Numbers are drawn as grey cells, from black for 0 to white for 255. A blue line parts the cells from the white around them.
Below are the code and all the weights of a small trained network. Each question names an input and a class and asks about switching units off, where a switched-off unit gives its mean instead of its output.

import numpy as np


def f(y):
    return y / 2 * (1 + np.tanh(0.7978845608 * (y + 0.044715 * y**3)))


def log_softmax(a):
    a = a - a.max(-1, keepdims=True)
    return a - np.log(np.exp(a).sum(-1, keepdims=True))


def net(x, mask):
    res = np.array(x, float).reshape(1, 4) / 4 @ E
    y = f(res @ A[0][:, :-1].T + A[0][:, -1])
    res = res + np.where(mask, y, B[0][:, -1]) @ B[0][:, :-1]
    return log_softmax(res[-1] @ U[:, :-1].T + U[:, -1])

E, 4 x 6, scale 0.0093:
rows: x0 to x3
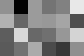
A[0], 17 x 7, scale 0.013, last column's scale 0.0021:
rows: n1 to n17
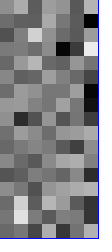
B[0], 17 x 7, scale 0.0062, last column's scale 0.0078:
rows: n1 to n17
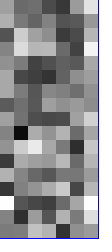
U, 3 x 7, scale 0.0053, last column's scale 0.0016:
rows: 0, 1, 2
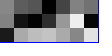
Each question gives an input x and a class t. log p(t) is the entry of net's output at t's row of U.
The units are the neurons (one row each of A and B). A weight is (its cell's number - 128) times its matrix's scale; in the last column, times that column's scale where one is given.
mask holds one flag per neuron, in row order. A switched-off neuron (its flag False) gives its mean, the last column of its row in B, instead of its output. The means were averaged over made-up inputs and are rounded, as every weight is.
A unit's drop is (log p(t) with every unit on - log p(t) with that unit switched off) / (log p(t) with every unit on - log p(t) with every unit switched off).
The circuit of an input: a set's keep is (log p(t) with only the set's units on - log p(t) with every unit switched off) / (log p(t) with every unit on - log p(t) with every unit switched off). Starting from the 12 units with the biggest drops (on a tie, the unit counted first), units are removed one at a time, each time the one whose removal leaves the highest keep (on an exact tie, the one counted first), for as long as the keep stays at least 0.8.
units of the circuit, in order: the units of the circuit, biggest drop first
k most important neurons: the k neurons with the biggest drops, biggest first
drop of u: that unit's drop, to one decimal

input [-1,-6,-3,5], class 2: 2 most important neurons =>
n15, n4
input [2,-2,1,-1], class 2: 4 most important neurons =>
n15, n1, n9, n6
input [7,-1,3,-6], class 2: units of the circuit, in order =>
n12, n14
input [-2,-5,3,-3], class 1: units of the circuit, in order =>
n4, n11, n3
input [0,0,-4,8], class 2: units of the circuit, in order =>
n4, n15
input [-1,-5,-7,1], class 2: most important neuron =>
n15
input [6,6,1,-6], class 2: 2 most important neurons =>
n15, n12
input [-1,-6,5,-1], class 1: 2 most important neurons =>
n4, n11
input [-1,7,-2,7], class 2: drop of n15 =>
0.2
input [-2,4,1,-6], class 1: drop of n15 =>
0.1
